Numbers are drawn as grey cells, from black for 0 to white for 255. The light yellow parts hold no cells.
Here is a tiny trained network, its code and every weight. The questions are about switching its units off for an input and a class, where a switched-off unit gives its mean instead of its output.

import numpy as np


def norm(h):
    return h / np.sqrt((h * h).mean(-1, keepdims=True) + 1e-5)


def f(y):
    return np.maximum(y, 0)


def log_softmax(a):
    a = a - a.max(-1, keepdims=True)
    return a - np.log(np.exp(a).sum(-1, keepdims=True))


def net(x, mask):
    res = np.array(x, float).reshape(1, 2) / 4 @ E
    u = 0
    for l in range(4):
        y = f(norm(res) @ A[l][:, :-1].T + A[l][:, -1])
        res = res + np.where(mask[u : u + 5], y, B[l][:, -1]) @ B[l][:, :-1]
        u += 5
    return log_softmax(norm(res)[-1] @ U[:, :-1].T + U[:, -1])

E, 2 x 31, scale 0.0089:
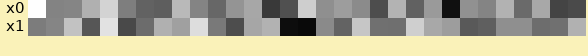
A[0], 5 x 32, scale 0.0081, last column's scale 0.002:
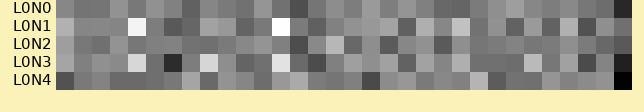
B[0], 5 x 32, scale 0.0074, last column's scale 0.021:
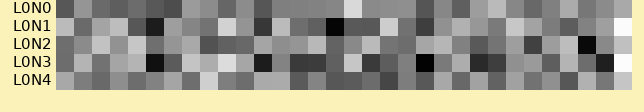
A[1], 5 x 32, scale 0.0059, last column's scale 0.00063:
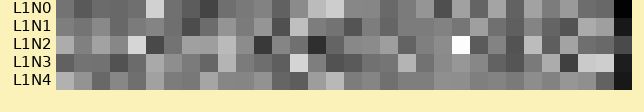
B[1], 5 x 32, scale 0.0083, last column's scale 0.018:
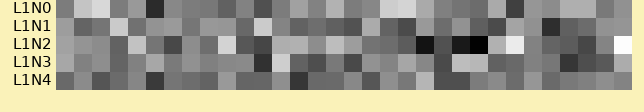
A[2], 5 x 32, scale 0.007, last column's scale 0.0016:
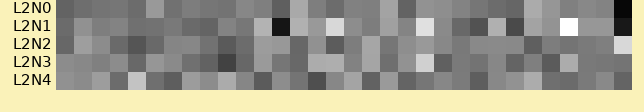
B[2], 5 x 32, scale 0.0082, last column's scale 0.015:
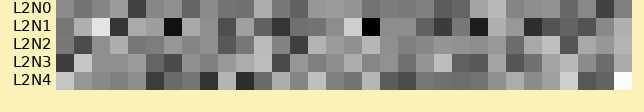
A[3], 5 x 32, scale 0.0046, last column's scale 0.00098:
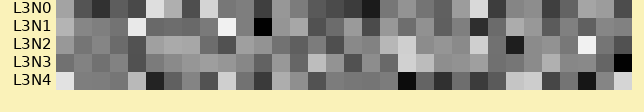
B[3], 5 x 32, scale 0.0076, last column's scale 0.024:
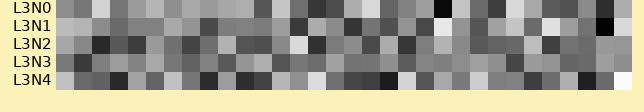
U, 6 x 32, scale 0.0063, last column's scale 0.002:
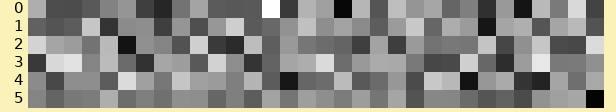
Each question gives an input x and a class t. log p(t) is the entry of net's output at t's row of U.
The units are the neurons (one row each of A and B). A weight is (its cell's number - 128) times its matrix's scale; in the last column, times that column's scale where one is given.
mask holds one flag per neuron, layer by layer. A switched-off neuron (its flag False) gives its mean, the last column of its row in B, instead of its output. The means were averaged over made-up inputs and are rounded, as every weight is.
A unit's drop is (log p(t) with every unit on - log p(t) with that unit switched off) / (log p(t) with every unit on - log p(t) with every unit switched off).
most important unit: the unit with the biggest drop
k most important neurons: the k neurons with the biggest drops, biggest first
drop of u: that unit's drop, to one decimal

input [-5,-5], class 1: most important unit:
L1N2
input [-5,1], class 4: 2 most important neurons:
(L0N3, L1N2)
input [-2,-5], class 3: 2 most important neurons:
(L0N3, L0N1)
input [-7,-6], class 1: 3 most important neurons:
(L0N1, L1N2, L0N3)
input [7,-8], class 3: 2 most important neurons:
(L0N3, L0N1)
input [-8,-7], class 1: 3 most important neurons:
(L0N1, L0N3, L1N2)
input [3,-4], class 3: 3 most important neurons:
(L0N1, L0N3, L1N2)
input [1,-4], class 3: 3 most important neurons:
(L0N3, L0N1, L1N2)
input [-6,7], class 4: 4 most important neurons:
(L0N3, L1N2, L0N1, L0N4)
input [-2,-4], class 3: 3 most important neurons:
(L0N3, L0N1, L1N2)
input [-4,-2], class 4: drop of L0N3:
1.0
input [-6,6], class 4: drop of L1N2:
0.5
